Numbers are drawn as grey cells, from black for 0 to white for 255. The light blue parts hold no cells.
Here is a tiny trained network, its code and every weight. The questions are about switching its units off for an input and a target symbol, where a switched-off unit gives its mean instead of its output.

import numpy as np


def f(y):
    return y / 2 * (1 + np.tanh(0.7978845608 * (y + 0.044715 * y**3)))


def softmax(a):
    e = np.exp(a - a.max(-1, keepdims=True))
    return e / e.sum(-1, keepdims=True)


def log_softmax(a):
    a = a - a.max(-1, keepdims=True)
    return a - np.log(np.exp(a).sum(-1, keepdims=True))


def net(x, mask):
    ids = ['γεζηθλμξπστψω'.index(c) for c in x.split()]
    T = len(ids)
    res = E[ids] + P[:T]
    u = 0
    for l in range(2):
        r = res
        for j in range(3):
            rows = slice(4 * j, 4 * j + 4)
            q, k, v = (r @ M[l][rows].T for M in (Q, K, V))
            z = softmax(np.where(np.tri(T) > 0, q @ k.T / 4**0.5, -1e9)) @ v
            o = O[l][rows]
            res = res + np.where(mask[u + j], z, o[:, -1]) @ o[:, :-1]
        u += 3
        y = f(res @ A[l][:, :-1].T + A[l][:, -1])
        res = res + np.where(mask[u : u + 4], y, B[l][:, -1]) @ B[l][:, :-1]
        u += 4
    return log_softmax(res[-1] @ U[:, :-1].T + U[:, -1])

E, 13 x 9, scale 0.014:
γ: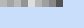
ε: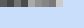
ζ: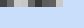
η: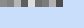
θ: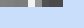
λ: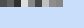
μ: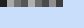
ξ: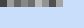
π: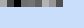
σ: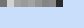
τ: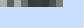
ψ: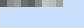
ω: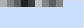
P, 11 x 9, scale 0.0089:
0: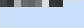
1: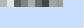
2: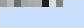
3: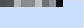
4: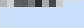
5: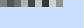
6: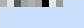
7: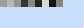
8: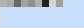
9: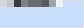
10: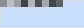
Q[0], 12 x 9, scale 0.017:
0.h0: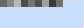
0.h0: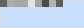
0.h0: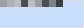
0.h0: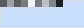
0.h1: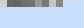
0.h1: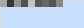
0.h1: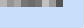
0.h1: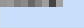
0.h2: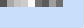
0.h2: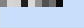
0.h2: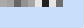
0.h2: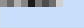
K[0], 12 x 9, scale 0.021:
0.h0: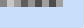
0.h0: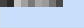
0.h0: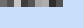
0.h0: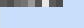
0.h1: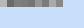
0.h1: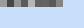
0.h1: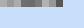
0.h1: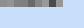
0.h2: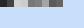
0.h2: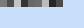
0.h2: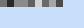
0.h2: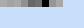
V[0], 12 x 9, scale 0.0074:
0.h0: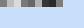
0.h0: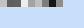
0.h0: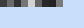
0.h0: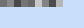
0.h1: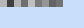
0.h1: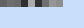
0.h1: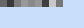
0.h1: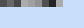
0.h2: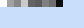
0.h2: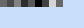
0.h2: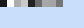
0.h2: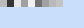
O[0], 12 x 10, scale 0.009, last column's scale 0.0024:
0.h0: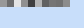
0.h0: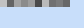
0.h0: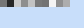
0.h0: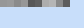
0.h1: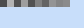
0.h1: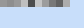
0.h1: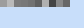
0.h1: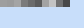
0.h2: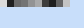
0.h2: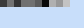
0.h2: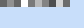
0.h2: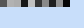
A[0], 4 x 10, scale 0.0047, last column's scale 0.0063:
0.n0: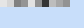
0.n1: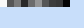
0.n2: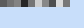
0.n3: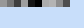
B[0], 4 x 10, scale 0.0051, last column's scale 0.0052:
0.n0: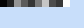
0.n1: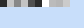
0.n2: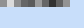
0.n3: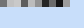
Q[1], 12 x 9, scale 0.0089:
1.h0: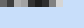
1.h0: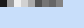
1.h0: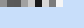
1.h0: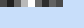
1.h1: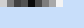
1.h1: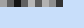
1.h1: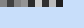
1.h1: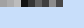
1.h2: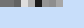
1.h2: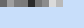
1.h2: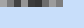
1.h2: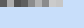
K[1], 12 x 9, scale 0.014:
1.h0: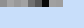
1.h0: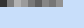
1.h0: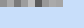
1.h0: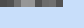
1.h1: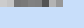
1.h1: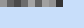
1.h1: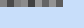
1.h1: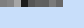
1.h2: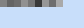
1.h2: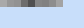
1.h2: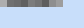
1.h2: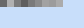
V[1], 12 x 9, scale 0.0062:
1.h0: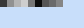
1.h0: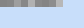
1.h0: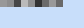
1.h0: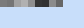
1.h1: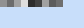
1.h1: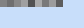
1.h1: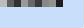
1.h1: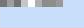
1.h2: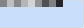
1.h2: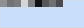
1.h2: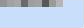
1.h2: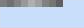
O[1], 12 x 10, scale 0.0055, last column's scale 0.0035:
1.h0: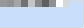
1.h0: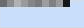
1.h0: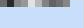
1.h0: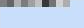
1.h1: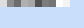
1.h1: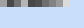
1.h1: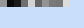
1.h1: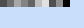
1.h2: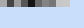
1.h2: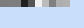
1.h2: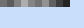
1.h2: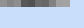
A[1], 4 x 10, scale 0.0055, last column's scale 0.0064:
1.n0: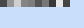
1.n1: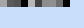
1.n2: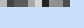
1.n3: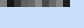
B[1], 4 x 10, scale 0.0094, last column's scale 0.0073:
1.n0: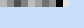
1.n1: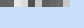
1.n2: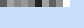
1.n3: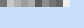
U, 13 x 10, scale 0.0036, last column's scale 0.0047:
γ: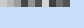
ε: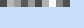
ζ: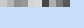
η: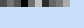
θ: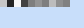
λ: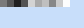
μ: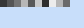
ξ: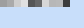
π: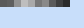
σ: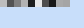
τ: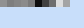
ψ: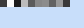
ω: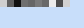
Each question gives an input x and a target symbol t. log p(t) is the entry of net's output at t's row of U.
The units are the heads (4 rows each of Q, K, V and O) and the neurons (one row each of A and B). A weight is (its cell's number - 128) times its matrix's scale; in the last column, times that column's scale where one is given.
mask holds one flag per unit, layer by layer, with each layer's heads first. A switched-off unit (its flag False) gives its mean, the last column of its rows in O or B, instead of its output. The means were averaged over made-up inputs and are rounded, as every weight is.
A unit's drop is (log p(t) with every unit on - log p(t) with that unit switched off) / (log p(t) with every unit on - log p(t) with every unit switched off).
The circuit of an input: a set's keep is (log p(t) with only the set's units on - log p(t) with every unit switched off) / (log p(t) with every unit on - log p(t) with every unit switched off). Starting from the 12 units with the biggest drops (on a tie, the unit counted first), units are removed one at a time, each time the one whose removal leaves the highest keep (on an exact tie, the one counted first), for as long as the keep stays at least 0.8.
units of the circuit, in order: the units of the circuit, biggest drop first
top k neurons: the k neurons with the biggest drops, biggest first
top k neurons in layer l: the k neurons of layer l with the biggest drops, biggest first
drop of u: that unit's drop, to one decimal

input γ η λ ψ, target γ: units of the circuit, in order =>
(0.h2; 1.h0)
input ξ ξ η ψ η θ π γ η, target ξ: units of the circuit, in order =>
(0.h2; 1.h1)
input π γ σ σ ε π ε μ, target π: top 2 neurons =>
(1.n1; 1.n3)
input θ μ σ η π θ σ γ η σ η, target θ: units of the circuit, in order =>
(0.h0; 0.h2)
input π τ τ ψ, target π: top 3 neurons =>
(1.n1; 1.n3; 1.n2)
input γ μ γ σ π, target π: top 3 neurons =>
(1.n1; 1.n3; 1.n2)
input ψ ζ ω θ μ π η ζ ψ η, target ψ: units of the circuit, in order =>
(0.h0; 0.h2)
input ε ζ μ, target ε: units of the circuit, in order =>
(0.h2)
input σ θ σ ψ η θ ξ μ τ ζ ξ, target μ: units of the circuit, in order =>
(0.h2; 0.h0)
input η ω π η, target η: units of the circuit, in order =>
(0.h2; 1.h1; 0.h0)
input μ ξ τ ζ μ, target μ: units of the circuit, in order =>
(0.h2; 0.h0)
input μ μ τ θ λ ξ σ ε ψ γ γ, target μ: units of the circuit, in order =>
(0.h2; 0.h0; 0.h1)
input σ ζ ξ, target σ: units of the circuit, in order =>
(0.h2; 0.h0)
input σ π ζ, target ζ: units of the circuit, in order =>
(1.n0; 0.h2; 1.h0)
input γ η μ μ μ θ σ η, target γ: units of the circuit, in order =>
(0.h2)
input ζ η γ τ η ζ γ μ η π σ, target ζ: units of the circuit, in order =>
(0.h2; 1.n0; 1.h0; 1.h1)
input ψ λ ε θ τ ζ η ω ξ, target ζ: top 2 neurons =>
(1.n0; 1.n2)
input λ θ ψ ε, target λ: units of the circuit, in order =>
(0.h0; 1.h1)
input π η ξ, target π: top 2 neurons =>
(1.n1; 1.n3)
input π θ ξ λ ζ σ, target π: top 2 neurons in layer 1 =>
(1.n1; 1.n3)
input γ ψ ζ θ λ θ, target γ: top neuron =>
(0.n1)
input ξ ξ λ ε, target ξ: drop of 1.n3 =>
0.0
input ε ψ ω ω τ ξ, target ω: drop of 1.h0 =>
0.3
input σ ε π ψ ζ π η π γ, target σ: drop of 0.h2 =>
0.4
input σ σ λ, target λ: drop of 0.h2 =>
0.2
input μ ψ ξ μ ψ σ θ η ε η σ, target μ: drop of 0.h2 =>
0.3
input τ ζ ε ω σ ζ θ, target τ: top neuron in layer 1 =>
(1.n2)
